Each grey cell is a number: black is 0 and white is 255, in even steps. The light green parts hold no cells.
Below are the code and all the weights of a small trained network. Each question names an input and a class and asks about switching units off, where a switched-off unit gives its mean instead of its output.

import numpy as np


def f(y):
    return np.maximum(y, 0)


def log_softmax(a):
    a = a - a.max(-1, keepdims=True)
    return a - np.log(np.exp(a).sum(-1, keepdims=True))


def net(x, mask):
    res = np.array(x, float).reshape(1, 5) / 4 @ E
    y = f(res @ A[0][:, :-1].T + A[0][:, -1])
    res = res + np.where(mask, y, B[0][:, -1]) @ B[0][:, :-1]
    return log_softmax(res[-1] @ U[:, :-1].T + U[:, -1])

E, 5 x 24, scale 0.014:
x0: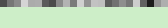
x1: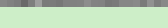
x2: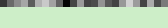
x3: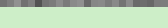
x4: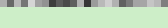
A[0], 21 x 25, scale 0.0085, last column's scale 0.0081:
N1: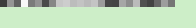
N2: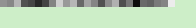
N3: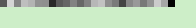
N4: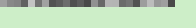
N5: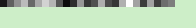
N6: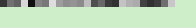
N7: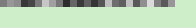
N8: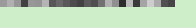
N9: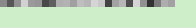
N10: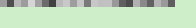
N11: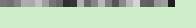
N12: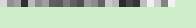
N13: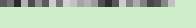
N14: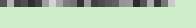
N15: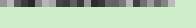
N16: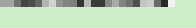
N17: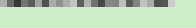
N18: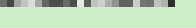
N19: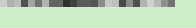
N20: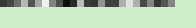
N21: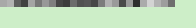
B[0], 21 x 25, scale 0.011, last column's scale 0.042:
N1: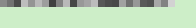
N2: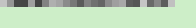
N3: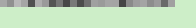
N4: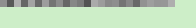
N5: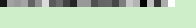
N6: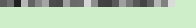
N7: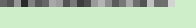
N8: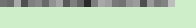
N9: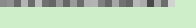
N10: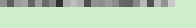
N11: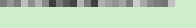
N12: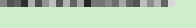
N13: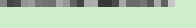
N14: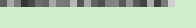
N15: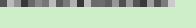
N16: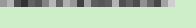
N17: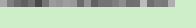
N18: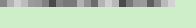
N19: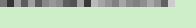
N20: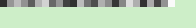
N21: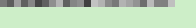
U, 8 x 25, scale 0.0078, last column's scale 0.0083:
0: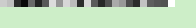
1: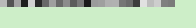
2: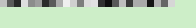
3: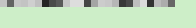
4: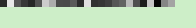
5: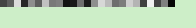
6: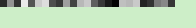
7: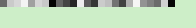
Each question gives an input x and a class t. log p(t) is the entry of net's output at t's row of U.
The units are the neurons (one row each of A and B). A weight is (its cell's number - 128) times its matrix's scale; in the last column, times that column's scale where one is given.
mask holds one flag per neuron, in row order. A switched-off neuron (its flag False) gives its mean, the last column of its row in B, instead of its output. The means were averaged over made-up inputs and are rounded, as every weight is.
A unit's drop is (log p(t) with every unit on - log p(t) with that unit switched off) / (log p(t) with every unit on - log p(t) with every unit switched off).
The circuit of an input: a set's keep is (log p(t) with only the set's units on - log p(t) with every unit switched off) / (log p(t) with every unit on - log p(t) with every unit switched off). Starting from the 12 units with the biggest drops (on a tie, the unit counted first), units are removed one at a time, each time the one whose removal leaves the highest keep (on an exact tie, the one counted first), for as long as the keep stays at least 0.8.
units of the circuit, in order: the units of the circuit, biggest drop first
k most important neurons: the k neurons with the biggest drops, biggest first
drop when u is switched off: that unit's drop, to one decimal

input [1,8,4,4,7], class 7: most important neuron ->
N18
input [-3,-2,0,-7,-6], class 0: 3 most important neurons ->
N5; N20; N17
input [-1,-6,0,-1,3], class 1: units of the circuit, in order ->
N5; N20
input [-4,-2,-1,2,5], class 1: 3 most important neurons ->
N5; N20; N12
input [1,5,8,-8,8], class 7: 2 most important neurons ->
N11; N18
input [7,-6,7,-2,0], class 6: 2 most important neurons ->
N6; N1
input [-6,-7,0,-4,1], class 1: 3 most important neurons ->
N5; N20; N19
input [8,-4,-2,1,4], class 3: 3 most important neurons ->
N5; N20; N10
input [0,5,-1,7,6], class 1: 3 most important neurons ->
N5; N20; N12
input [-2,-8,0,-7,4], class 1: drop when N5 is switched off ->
0.5
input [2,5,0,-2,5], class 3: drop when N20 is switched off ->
0.3
